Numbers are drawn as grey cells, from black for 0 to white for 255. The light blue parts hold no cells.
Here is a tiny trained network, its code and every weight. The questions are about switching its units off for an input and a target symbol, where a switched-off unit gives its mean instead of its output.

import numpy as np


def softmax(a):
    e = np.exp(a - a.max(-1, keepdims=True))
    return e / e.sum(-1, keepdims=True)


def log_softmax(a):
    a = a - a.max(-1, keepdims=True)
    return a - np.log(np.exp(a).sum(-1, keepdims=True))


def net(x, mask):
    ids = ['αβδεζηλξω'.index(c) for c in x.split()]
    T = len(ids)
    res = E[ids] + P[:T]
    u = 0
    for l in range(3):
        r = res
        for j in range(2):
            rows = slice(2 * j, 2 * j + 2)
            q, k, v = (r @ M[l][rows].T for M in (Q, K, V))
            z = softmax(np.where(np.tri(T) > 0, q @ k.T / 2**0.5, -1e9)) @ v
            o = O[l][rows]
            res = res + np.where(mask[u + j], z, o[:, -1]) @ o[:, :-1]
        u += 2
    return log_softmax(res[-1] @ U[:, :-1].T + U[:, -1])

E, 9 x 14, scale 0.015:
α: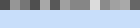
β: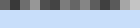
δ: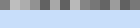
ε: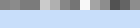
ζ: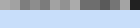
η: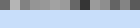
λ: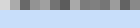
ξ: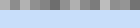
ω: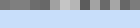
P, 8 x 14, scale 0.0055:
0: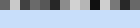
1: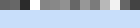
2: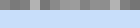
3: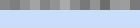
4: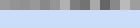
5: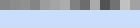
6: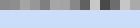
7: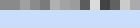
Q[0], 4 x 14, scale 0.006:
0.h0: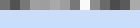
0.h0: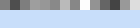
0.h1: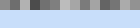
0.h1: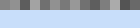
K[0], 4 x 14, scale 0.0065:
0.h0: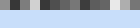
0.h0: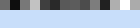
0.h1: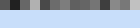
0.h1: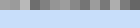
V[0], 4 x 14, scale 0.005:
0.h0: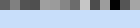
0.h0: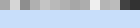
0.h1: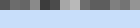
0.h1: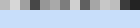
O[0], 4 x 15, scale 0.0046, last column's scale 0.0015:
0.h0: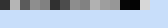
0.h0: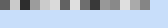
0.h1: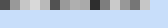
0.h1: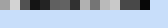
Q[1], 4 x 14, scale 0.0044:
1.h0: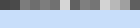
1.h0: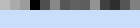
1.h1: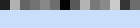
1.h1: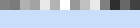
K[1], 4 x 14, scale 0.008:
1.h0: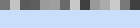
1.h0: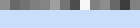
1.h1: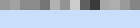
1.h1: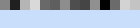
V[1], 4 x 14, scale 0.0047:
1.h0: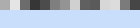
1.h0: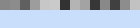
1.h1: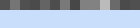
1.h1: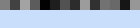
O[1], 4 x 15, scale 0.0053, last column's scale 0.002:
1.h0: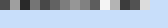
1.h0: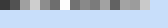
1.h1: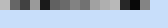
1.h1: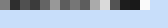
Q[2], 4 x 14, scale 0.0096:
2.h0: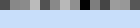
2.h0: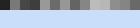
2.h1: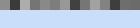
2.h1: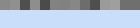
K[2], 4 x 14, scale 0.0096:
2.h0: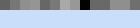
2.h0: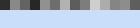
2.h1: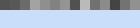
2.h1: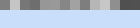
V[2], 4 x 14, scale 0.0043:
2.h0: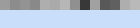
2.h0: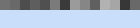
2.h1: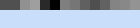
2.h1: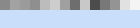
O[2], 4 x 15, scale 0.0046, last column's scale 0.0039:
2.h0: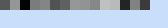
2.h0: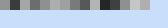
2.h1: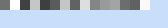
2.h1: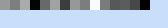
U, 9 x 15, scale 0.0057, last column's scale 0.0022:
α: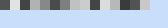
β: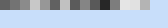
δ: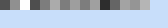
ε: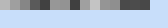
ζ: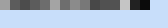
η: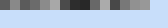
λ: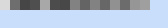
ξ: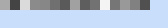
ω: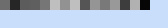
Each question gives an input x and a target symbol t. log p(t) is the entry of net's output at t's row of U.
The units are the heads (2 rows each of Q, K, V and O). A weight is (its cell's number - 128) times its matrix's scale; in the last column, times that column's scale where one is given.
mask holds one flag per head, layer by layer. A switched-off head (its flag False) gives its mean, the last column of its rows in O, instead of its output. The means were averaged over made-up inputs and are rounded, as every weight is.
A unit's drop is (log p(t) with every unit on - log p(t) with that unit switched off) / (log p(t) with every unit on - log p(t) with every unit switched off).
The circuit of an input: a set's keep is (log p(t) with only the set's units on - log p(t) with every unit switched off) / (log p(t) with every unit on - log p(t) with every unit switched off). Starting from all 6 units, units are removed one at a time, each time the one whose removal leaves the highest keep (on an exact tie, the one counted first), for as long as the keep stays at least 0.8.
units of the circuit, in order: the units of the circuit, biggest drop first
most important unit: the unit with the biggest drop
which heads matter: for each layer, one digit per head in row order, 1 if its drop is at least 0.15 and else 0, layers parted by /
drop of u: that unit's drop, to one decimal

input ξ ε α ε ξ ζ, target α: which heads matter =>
10 / 11 / 10
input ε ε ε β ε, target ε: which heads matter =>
10 / 01 / 01
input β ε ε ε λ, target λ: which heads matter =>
10 / 11 / 11
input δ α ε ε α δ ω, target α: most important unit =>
2.h0
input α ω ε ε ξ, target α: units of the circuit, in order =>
0.h0, 2.h0
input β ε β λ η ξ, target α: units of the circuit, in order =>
0.h1, 2.h0, 1.h0
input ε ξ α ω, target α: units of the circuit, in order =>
0.h0, 1.h0
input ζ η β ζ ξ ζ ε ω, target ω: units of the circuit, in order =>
0.h0, 1.h1, 2.h1
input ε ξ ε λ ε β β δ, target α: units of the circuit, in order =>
2.h0, 0.h1
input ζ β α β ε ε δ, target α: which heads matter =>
11 / 10 / 11
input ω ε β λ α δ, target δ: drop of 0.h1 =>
0.1
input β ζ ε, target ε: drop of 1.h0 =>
0.2
